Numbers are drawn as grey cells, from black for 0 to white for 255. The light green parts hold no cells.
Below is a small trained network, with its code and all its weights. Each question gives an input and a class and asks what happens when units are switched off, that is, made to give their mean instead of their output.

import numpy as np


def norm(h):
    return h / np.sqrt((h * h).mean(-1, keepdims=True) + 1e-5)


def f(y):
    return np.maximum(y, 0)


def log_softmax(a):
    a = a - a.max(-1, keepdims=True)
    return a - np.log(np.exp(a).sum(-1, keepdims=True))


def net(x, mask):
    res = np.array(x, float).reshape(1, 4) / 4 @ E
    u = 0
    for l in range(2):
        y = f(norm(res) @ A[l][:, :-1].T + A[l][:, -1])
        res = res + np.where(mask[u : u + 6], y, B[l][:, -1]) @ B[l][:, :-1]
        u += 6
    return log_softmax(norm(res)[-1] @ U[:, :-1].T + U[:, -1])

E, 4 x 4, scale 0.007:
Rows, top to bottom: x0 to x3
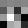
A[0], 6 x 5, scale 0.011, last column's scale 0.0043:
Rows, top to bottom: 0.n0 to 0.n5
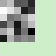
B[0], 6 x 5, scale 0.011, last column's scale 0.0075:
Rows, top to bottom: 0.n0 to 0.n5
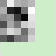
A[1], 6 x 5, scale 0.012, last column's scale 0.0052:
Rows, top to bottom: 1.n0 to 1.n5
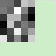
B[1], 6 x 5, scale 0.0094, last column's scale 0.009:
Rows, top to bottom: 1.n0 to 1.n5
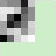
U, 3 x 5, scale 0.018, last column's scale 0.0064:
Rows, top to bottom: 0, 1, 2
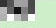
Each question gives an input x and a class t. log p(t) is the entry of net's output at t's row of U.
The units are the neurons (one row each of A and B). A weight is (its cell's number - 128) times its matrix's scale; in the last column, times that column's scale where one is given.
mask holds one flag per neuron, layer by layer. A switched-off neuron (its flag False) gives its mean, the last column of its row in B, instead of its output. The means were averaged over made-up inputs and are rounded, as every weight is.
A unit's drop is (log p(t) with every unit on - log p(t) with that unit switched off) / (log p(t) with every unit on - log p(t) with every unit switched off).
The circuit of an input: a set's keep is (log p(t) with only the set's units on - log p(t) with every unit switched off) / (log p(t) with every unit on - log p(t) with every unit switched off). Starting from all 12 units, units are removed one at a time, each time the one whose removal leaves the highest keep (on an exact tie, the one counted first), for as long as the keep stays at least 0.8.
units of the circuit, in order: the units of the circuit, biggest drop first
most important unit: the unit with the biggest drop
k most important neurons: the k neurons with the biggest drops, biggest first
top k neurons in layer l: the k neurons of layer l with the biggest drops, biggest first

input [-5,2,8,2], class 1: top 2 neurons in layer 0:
0.n1, 0.n5
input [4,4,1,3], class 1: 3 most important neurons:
1.n3, 1.n5, 1.n2
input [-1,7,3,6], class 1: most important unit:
1.n3
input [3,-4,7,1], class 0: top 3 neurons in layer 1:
1.n5, 1.n3, 1.n2
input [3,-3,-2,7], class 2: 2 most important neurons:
0.n1, 1.n4
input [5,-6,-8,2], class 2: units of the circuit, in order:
0.n1, 1.n1
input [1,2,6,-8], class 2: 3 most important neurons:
0.n4, 0.n0, 1.n3
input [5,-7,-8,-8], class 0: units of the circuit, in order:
1.n5, 0.n1, 0.n2
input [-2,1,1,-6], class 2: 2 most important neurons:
0.n1, 1.n3
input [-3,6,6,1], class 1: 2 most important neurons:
1.n3, 1.n4
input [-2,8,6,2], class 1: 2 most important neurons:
1.n3, 0.n5
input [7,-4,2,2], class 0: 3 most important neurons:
1.n5, 0.n2, 1.n3
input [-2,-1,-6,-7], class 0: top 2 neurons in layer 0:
0.n1, 0.n3
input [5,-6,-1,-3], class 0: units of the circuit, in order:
1.n5
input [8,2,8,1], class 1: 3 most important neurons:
1.n4, 0.n1, 1.n1
